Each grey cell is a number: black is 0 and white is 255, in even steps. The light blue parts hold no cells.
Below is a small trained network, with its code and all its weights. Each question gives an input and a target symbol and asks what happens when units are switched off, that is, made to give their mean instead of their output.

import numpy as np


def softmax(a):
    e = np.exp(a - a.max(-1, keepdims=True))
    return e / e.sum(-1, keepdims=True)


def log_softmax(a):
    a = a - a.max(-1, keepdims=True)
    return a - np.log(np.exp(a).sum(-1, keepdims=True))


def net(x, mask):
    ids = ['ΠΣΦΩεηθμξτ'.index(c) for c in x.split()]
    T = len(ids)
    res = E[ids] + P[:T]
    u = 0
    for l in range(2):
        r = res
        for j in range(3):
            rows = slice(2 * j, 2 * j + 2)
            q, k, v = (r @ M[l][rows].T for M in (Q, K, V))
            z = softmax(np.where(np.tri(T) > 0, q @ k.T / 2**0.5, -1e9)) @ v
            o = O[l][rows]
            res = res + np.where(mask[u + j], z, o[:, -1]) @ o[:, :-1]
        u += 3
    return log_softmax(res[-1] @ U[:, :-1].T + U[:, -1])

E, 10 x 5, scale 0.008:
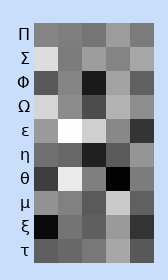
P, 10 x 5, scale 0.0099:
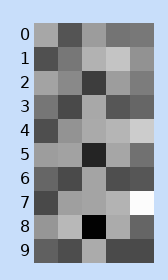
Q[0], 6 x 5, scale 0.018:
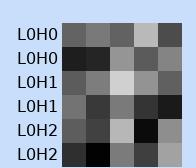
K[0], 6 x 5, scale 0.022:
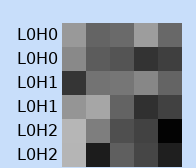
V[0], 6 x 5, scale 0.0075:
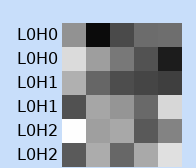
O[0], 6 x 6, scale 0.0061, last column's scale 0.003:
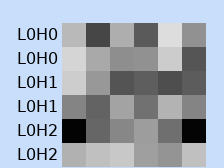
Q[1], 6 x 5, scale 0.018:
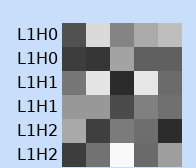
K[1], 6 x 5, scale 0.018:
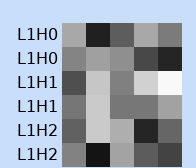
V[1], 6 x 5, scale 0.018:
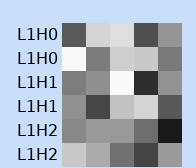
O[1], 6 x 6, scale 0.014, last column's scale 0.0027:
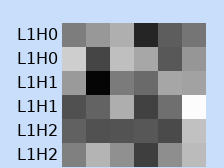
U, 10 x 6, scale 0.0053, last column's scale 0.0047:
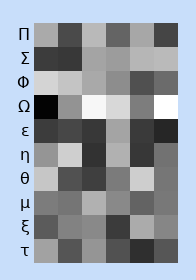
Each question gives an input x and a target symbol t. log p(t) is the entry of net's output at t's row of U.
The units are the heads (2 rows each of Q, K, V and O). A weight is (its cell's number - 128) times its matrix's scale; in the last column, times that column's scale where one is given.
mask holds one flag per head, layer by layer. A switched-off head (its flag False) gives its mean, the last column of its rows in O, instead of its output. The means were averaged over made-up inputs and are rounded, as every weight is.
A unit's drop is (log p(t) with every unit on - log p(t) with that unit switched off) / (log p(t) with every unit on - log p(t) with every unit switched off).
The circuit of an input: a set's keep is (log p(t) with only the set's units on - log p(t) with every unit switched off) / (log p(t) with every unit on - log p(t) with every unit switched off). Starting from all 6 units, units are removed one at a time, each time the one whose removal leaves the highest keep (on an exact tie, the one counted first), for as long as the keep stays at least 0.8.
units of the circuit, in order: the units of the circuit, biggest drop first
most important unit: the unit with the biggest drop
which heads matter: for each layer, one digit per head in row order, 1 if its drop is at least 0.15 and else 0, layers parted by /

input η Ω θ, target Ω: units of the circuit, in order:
(L1H1, L0H2, L1H2, L0H1)
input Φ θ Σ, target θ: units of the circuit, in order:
(L1H1)
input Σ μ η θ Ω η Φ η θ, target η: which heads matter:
101 / 110
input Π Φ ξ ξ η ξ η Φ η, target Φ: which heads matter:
001 / 101
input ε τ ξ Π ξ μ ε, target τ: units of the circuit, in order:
(L1H2, L1H0)
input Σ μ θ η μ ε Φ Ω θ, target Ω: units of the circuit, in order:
(L1H2, L0H2, L0H1)
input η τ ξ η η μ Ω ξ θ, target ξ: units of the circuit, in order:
(L0H2, L1H0, L1H2)
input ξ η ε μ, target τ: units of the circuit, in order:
(L1H0, L1H2, L0H2)
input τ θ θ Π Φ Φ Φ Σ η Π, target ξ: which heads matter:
000 / 100
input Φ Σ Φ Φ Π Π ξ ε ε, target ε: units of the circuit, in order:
(L0H0, L1H2)
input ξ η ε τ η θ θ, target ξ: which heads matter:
001 / 100
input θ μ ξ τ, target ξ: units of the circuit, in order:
(L1H0, L0H2)
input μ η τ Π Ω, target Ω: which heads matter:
100 / 010
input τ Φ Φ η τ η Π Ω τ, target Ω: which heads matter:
100 / 001
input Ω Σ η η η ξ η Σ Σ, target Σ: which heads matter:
111 / 010
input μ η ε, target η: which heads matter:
001 / 110
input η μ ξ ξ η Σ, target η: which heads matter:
001 / 110
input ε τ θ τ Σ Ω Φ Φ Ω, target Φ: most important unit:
L0H2
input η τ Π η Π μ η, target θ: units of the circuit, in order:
(L0H0, L1H1)
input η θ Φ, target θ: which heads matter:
000 / 010
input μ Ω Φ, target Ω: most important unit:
L1H1
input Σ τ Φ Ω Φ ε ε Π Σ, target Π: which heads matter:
011 / 111
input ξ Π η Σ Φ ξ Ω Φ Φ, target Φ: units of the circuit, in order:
(L0H2, L1H2, L1H0)
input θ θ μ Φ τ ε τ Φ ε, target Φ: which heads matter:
001 / 101
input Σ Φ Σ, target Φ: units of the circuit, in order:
(L0H2, L1H1, L1H2)
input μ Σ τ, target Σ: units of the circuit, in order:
(L0H2, L1H1, L1H2)
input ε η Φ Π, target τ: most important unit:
L1H0
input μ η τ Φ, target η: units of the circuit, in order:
(L1H1, L0H1)
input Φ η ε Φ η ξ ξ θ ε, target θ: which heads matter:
010 / 010
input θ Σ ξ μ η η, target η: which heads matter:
101 / 110
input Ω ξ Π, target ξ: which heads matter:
011 / 111
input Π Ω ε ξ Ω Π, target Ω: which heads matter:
111 / 011
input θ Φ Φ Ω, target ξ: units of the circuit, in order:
(L1H0, L0H2)
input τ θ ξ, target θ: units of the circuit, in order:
(L1H1)
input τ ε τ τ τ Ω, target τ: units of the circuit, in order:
(L0H0, L1H0, L1H1, L1H2)
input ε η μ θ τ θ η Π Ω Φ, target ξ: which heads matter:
000 / 101
